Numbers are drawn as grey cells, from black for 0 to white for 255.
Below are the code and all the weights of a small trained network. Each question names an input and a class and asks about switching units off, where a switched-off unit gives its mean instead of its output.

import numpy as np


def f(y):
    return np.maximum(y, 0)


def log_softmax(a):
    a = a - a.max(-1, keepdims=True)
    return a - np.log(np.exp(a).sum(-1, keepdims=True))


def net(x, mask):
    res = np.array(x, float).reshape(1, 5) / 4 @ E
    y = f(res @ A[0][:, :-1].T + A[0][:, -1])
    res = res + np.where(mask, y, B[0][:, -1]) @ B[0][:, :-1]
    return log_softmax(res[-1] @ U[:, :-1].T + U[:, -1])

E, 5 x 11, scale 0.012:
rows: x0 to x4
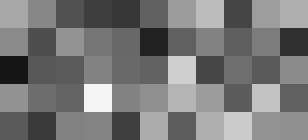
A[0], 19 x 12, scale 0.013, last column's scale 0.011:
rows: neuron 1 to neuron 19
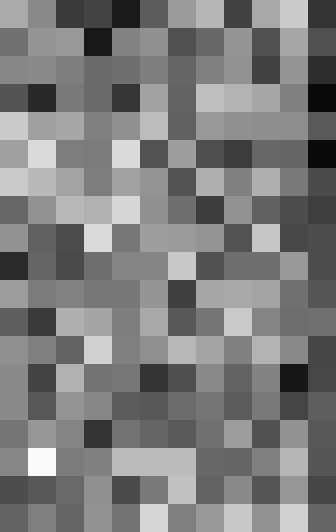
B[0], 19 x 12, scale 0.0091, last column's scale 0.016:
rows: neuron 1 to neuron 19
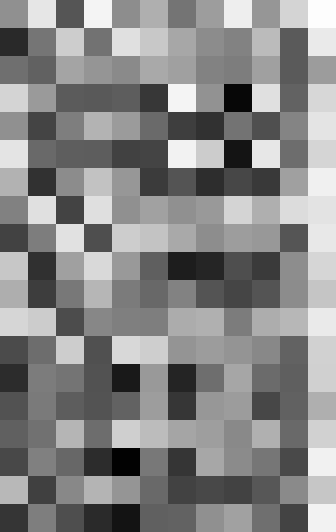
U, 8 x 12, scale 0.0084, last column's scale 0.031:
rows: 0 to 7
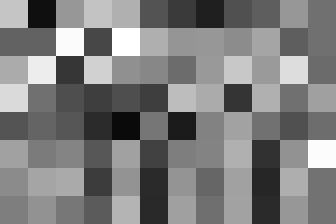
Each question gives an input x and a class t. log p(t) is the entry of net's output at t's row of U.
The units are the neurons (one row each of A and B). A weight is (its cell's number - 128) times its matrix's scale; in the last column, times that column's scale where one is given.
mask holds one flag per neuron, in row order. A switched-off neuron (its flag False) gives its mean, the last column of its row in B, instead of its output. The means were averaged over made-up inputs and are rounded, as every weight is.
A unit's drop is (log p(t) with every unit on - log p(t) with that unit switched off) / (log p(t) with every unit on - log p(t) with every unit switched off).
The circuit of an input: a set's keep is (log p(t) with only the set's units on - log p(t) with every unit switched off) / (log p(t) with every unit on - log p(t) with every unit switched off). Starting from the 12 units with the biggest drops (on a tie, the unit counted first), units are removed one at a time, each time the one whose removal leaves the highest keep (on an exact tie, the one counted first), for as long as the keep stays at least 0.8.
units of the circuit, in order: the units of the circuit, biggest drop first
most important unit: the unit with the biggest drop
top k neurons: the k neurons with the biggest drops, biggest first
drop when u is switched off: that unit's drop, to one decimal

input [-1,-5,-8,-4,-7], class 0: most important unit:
neuron 7
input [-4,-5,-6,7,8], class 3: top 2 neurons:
neuron 4; neuron 12
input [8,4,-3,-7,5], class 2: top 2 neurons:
neuron 1; neuron 9
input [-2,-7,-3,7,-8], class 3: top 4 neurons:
neuron 6; neuron 17; neuron 2; neuron 16
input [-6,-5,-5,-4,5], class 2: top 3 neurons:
neuron 12; neuron 8; neuron 10
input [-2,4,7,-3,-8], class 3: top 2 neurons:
neuron 6; neuron 7
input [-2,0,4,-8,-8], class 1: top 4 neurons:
neuron 2; neuron 16; neuron 4; neuron 12
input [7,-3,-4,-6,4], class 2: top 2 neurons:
neuron 1; neuron 9
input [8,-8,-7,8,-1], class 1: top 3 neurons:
neuron 13; neuron 9; neuron 8
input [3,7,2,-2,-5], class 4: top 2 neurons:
neuron 14; neuron 15
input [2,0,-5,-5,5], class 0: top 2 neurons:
neuron 11; neuron 9
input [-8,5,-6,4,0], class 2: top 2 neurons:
neuron 8; neuron 12
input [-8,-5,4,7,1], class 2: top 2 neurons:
neuron 8; neuron 12
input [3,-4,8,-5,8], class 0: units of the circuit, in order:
neuron 10
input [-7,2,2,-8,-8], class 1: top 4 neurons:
neuron 2; neuron 16; neuron 1; neuron 4
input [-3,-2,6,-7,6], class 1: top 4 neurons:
neuron 2; neuron 16; neuron 7; neuron 5
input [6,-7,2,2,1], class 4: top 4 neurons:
neuron 19; neuron 17; neuron 8; neuron 12
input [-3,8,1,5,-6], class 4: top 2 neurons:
neuron 14; neuron 15
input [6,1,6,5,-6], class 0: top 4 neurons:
neuron 10; neuron 8; neuron 18; neuron 12
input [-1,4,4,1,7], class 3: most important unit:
neuron 4
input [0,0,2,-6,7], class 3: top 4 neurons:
neuron 4; neuron 9; neuron 13; neuron 12
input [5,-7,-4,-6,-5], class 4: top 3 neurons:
neuron 17; neuron 9; neuron 13
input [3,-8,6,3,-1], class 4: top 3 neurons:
neuron 17; neuron 19; neuron 7
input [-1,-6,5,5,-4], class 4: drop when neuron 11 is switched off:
0.1
